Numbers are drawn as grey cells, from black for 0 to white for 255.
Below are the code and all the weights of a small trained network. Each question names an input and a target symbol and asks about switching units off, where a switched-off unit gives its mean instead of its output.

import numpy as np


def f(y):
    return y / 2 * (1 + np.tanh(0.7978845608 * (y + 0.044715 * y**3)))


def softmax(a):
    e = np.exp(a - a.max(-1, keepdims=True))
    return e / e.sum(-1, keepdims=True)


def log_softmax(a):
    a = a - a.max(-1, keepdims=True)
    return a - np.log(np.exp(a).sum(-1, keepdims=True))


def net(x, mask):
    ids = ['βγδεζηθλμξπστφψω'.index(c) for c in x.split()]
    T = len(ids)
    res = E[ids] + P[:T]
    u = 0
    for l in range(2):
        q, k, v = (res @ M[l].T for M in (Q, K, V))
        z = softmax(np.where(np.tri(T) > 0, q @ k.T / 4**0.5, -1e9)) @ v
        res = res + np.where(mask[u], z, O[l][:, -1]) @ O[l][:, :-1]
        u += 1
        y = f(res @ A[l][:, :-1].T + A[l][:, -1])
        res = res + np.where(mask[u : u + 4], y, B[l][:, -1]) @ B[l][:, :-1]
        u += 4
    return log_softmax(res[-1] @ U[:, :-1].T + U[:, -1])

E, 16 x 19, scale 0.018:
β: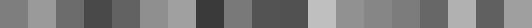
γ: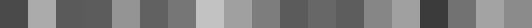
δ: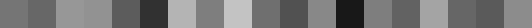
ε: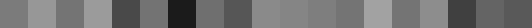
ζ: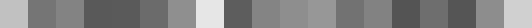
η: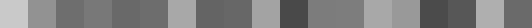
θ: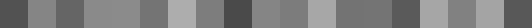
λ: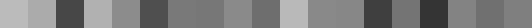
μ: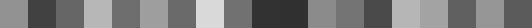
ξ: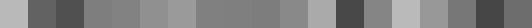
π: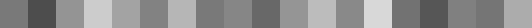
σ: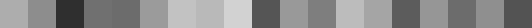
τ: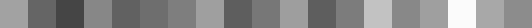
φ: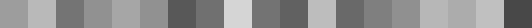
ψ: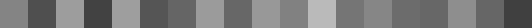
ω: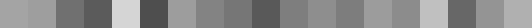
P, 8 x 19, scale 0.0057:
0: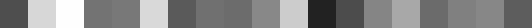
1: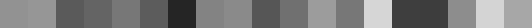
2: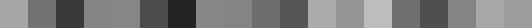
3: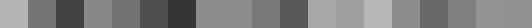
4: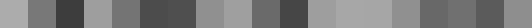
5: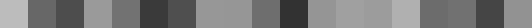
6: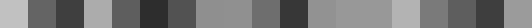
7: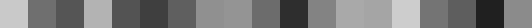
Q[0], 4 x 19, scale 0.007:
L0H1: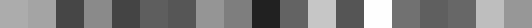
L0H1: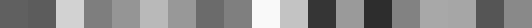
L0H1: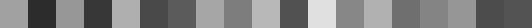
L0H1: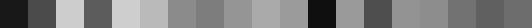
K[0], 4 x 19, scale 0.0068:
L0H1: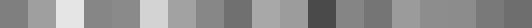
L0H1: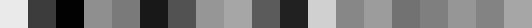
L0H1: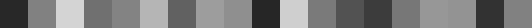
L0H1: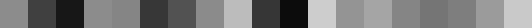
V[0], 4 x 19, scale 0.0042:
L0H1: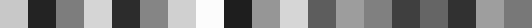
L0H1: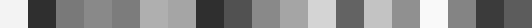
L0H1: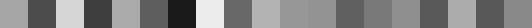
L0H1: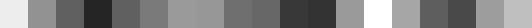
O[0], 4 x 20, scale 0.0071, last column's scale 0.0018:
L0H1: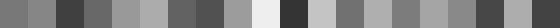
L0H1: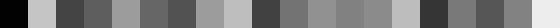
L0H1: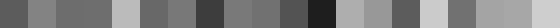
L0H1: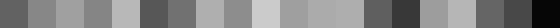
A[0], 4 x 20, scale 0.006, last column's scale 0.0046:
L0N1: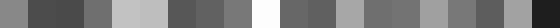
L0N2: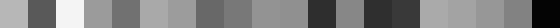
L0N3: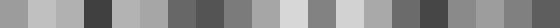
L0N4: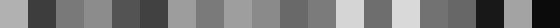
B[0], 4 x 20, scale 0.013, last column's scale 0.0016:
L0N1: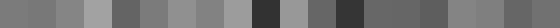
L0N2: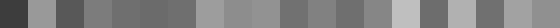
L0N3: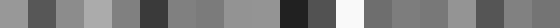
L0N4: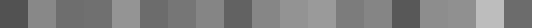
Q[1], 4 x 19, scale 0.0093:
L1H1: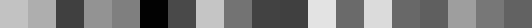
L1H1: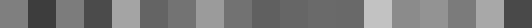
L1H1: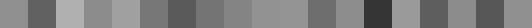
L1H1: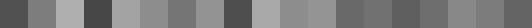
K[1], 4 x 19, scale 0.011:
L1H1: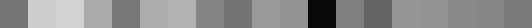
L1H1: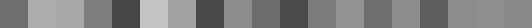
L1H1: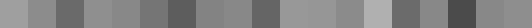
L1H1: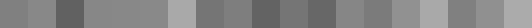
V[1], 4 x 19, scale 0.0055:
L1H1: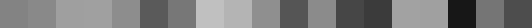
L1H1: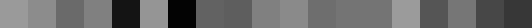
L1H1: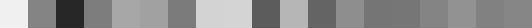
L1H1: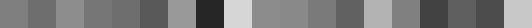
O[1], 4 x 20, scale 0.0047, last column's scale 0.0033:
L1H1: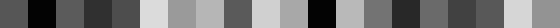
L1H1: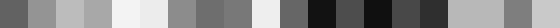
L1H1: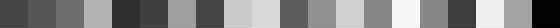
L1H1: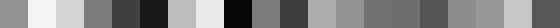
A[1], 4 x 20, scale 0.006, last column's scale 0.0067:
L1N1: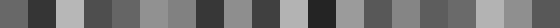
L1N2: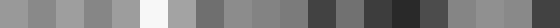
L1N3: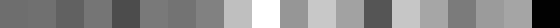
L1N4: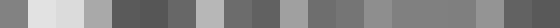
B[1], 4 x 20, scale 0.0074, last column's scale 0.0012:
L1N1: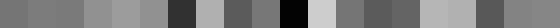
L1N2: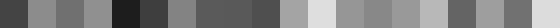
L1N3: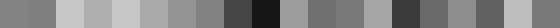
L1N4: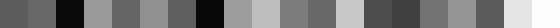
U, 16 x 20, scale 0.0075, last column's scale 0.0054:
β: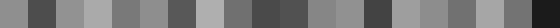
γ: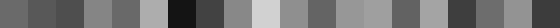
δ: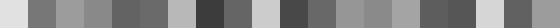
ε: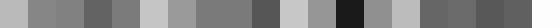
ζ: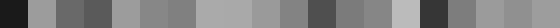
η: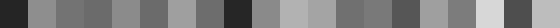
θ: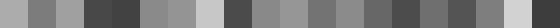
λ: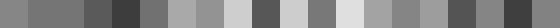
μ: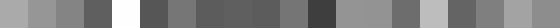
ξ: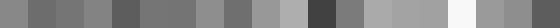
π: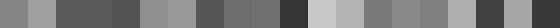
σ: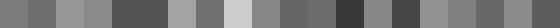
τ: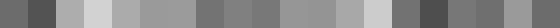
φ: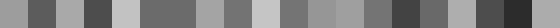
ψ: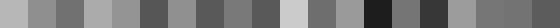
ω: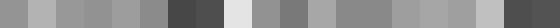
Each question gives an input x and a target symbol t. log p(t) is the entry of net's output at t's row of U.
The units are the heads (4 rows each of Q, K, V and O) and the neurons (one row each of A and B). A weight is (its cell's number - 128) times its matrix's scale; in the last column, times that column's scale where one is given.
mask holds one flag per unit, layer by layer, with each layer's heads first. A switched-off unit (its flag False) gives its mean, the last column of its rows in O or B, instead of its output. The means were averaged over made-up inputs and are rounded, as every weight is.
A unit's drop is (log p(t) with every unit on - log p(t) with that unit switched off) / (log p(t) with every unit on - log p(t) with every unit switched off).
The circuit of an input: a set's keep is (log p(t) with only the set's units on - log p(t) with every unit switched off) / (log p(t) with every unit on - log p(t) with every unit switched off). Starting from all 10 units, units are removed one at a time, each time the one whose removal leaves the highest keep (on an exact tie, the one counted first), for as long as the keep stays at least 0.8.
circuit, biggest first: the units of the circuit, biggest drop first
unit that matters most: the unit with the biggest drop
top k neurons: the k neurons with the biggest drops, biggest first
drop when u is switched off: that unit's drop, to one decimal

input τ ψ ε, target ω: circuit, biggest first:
[L1H1]
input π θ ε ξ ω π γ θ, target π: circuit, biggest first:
[L1H1, L0H1]
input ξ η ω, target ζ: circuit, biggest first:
[L0H1, L1H1]
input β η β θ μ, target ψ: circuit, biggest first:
[L0H1, L1N4, L1H1]
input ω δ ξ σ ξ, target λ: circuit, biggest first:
[L1H1, L0H1]
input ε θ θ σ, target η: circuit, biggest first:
[L1H1, L1N2]
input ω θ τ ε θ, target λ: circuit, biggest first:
[L1H1, L0H1]
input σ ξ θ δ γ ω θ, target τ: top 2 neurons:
[L1N3, L0N4]
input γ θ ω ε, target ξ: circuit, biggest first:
[L0H1, L0N2]
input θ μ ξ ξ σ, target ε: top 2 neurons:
[L0N3, L1N4]
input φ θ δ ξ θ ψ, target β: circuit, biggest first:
[L0H1, L1N1, L1H1]
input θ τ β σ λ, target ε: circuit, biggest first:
[L0H1, L1H1]
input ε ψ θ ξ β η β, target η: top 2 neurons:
[L1N2, L0N4]
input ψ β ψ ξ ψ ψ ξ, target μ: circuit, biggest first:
[L0H1]
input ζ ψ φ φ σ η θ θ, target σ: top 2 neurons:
[L0N1, L0N4]
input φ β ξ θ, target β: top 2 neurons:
[L1N1, L0N4]
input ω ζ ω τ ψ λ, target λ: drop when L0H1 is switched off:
0.2
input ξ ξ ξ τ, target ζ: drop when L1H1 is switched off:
0.2
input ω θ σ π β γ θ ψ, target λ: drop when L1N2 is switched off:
0.0
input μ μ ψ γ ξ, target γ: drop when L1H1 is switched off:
1.0
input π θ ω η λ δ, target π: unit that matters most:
L1H1
